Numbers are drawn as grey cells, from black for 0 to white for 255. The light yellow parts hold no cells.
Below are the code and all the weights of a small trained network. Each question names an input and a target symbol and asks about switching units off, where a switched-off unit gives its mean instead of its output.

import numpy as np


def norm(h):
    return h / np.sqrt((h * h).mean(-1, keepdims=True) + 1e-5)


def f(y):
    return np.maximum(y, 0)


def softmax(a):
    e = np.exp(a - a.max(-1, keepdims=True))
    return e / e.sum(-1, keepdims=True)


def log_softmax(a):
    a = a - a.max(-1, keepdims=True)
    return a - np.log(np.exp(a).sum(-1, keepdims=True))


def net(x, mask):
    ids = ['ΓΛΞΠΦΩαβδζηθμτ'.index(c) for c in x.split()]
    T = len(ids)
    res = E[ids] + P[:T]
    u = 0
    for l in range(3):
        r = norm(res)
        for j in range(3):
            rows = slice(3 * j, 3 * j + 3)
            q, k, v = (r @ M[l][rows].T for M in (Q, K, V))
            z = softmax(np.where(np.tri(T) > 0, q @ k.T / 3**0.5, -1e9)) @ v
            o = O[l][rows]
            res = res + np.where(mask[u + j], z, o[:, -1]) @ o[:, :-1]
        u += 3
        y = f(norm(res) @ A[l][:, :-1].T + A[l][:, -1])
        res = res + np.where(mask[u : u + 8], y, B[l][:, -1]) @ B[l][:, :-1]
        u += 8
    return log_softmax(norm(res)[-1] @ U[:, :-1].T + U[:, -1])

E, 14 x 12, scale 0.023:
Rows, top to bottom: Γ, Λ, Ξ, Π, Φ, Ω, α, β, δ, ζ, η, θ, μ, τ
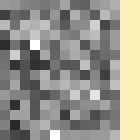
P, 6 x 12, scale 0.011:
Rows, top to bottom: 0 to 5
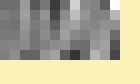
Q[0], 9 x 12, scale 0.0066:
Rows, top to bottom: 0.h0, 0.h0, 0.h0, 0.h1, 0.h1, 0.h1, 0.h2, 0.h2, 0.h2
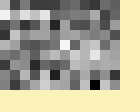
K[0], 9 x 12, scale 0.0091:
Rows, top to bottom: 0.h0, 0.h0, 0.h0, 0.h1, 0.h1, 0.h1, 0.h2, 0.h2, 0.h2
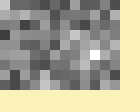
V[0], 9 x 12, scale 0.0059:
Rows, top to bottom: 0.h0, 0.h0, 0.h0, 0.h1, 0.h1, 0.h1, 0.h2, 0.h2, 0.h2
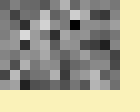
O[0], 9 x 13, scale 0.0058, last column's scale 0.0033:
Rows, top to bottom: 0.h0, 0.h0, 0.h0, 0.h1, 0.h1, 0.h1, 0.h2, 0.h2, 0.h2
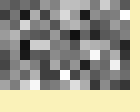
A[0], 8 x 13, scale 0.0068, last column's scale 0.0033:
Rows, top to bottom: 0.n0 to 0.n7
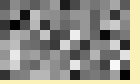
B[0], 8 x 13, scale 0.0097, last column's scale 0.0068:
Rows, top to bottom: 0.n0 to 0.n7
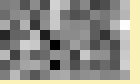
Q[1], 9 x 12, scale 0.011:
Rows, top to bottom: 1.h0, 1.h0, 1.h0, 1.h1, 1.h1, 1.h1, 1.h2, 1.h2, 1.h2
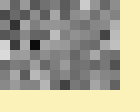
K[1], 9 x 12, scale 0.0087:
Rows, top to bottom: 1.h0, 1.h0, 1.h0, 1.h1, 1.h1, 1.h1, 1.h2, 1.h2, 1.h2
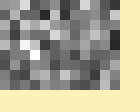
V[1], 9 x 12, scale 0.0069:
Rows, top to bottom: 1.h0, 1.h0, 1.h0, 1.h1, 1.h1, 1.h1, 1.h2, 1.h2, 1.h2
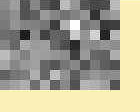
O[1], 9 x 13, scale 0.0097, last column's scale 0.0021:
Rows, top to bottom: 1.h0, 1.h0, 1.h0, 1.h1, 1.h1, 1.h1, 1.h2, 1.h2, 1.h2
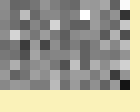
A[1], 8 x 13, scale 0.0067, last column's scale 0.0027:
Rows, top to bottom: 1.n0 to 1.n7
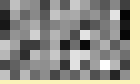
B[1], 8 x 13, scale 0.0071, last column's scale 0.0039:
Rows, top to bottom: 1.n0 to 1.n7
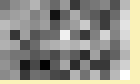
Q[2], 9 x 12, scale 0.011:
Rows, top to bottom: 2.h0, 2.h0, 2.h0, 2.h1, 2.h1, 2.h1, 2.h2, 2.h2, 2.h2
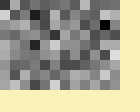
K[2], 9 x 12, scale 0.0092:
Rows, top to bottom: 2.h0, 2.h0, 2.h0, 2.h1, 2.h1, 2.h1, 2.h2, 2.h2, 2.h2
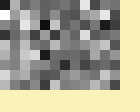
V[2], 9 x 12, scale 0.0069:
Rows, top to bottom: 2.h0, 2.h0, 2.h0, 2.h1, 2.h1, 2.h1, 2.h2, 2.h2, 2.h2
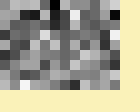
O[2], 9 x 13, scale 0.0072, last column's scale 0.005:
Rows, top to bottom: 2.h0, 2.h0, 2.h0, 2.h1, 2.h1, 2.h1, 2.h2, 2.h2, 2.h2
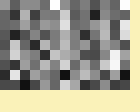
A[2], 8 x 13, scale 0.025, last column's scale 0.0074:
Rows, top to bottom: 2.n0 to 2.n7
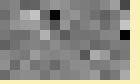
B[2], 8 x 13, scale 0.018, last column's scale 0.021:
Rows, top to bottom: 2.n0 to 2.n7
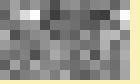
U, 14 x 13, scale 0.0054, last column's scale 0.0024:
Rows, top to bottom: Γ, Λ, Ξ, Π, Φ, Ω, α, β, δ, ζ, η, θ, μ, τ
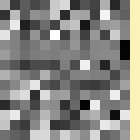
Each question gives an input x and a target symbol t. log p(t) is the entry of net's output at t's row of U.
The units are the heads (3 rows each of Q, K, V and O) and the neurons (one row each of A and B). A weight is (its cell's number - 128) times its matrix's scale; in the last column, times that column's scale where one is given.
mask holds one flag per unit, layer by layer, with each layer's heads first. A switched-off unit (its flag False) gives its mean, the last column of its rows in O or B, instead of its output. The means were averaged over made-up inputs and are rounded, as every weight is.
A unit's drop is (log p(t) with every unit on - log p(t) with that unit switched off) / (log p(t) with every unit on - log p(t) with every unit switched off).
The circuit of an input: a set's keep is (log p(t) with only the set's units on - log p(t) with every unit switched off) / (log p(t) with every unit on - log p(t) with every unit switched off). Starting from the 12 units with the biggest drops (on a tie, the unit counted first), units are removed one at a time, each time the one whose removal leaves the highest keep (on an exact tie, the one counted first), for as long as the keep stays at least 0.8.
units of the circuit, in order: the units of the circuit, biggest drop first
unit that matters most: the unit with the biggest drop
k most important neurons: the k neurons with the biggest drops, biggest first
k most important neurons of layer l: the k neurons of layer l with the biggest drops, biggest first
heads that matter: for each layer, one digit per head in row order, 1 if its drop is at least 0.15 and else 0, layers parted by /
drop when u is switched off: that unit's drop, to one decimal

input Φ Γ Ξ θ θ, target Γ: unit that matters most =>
0.h0
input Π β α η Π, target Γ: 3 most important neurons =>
(2.n1; 0.n2; 2.n7)
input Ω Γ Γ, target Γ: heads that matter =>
001 / 000 / 000
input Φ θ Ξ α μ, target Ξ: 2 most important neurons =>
(2.n1; 2.n0)
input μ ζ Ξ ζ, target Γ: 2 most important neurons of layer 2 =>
(2.n1; 2.n5)
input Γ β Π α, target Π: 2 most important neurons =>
(0.n5; 2.n1)
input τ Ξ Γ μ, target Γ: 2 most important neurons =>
(2.n1; 0.n3)
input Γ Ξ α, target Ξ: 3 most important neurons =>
(0.n5; 2.n1; 2.n0)
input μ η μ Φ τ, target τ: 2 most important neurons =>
(2.n1; 2.n2)
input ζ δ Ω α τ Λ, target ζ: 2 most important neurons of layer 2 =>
(2.n1; 2.n2)
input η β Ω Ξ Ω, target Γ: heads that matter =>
010 / 000 / 000
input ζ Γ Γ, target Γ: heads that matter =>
101 / 000 / 100
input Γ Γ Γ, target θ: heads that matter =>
111 / 011 / 010
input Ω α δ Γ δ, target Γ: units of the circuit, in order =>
(2.n1)
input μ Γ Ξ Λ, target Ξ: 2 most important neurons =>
(0.n2; 0.n5)
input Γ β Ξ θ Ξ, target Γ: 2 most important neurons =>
(2.n1; 0.n2)
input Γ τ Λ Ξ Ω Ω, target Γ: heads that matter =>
000 / 100 / 000
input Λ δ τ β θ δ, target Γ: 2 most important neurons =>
(2.n1; 0.n6)
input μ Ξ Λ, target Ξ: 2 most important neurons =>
(0.n2; 2.n1)
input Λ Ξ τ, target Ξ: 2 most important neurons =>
(2.n1; 2.n0)
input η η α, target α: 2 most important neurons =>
(2.n1; 0.n2)
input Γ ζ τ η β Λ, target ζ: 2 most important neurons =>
(0.n2; 2.n1)
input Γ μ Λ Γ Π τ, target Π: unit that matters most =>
0.n5
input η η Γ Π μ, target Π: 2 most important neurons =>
(0.n5; 1.n3)
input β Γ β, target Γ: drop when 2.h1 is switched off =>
0.0
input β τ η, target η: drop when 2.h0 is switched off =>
0.2
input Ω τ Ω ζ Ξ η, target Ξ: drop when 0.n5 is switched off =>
0.1
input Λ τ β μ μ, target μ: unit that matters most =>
2.n3
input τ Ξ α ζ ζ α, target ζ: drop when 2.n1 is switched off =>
0.2
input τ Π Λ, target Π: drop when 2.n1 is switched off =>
0.3
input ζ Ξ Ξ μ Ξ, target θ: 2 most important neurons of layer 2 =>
(2.n1; 2.n2)
